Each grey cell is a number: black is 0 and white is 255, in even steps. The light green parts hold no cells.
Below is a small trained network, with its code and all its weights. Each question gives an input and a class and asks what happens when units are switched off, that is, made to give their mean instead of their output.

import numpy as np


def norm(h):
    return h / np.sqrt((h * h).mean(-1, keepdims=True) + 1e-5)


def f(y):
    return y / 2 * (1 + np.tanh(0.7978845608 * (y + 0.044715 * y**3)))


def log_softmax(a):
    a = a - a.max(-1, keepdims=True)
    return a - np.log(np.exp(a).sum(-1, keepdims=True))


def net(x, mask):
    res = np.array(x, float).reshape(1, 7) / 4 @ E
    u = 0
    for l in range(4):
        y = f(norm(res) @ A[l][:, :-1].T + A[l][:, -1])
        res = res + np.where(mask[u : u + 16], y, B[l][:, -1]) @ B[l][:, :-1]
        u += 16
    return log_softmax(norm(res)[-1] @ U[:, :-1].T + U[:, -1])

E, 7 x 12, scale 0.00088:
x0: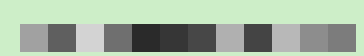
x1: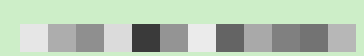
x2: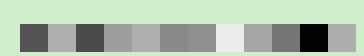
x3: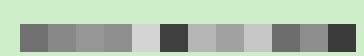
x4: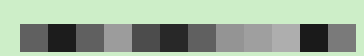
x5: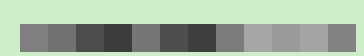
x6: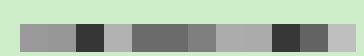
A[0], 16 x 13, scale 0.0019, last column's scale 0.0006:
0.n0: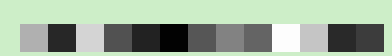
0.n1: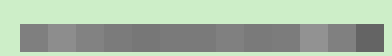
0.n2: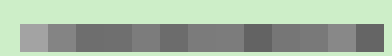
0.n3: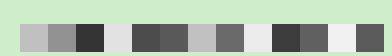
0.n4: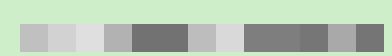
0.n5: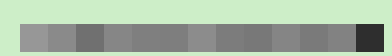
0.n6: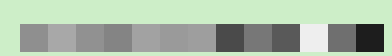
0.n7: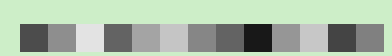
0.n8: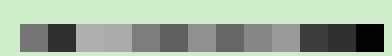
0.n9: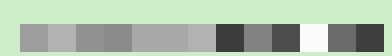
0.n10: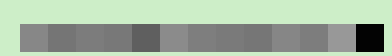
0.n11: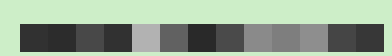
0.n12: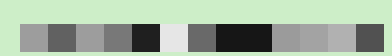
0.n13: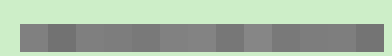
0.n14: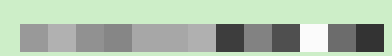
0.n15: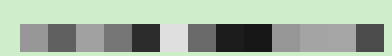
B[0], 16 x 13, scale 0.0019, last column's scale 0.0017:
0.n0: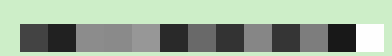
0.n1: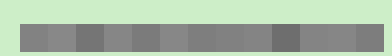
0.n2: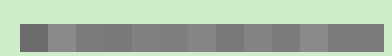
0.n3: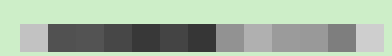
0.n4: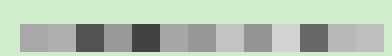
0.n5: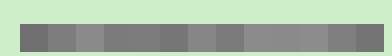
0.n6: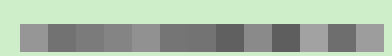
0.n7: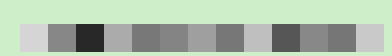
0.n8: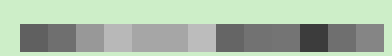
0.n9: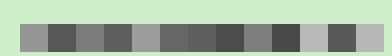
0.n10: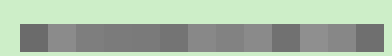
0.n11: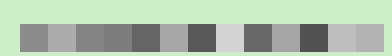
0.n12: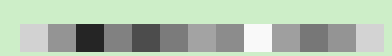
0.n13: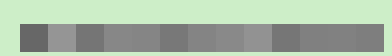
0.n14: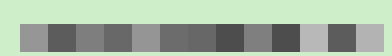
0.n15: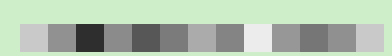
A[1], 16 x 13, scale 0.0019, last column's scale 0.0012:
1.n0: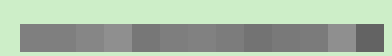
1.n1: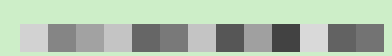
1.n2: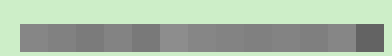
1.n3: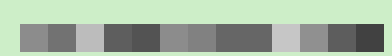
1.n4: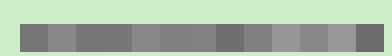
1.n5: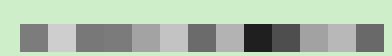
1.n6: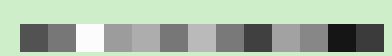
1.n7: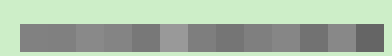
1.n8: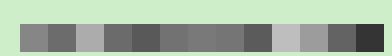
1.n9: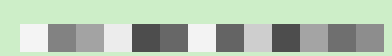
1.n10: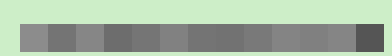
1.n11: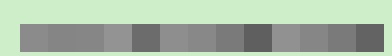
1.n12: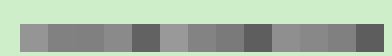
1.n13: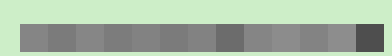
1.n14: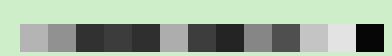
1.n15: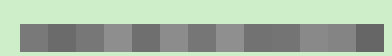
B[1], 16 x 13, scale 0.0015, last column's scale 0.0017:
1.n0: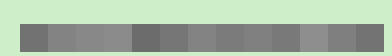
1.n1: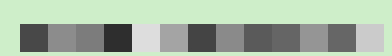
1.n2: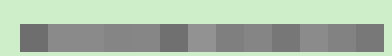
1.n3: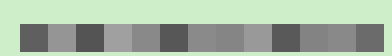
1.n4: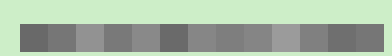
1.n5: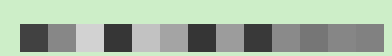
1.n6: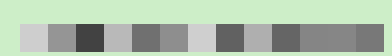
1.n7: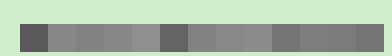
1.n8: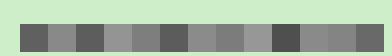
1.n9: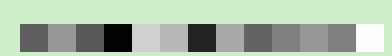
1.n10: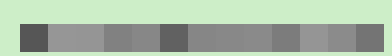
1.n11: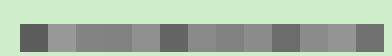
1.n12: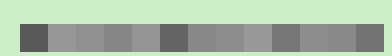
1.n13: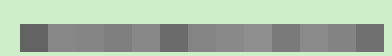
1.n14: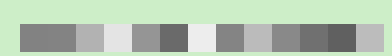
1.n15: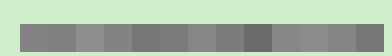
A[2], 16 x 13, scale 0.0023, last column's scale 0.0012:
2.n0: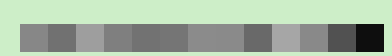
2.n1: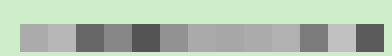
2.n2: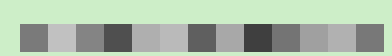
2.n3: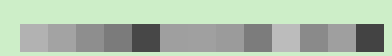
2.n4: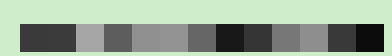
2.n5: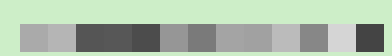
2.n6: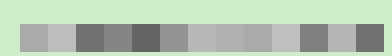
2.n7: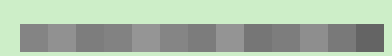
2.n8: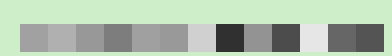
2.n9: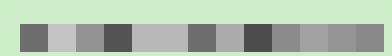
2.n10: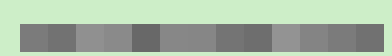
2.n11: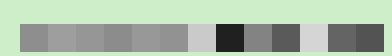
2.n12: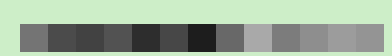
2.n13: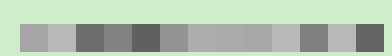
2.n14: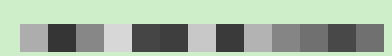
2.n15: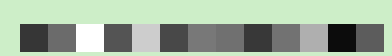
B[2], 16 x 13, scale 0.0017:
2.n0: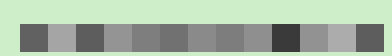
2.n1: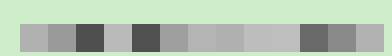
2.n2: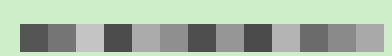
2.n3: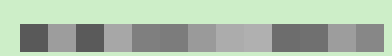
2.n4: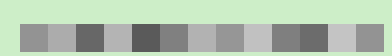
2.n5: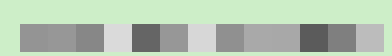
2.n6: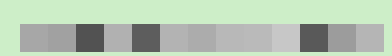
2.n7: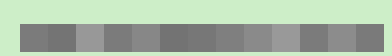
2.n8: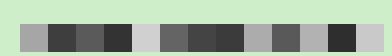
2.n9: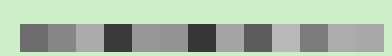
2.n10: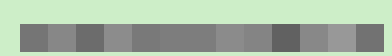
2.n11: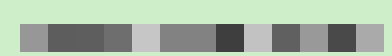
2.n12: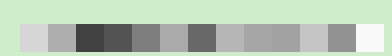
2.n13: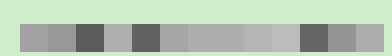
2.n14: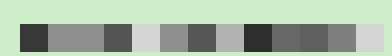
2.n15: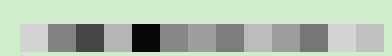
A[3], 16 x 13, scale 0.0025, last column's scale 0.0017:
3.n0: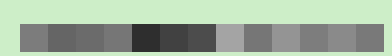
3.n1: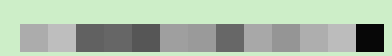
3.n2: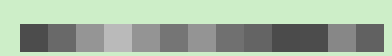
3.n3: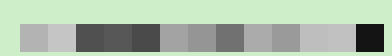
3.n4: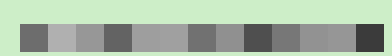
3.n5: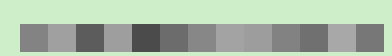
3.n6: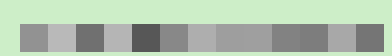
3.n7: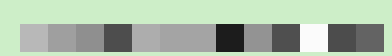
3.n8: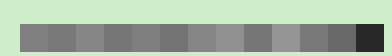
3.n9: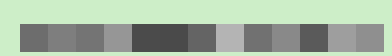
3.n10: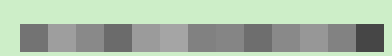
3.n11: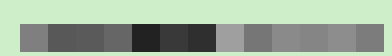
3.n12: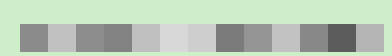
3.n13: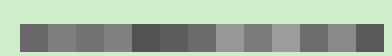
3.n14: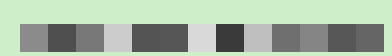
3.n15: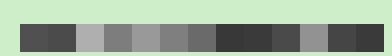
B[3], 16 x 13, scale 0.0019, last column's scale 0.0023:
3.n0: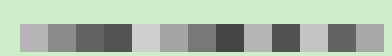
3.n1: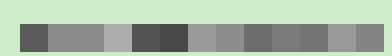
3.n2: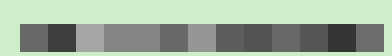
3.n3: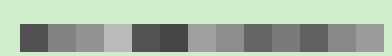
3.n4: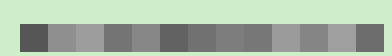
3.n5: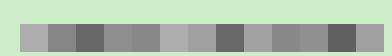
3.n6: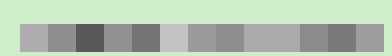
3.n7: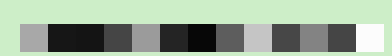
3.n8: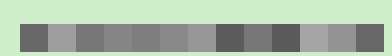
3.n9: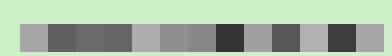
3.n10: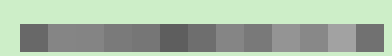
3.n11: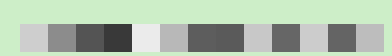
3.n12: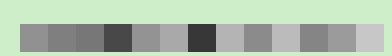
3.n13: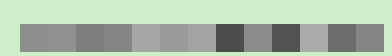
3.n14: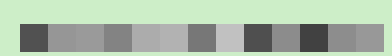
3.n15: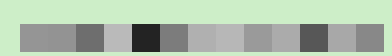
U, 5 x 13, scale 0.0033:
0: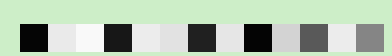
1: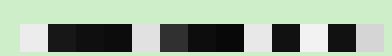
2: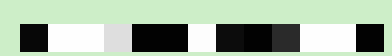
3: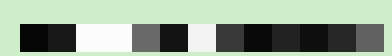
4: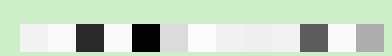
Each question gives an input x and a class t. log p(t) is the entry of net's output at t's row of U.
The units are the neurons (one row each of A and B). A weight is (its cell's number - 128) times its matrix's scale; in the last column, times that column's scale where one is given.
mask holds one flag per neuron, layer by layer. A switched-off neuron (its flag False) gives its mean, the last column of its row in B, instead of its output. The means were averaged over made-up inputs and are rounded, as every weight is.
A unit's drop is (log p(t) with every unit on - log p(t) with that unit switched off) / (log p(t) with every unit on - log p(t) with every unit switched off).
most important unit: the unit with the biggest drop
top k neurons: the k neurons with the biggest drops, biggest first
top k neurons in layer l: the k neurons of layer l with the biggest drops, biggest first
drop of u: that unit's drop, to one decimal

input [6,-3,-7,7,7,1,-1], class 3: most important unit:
0.n0
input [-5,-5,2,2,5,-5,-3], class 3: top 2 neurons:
[1.n9; 2.n12]
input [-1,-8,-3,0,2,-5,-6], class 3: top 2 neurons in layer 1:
[1.n9; 1.n6]
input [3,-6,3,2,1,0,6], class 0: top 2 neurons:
[0.n0; 3.n7]
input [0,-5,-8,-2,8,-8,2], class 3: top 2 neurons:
[0.n8; 0.n3]
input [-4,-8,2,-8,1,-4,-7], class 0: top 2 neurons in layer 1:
[1.n5; 1.n6]
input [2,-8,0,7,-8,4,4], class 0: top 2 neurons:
[0.n11; 0.n0]
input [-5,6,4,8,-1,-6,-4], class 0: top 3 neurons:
[0.n0; 0.n4; 1.n9]
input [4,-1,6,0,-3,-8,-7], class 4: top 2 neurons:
[0.n4; 1.n6]
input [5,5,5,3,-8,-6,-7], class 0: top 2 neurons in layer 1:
[1.n9; 1.n1]
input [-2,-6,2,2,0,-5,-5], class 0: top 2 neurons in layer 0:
[0.n0; 0.n11]
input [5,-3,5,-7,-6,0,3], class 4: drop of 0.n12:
0.1
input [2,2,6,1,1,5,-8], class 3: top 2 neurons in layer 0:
[0.n3; 0.n0]
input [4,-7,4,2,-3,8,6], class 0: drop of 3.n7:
0.2
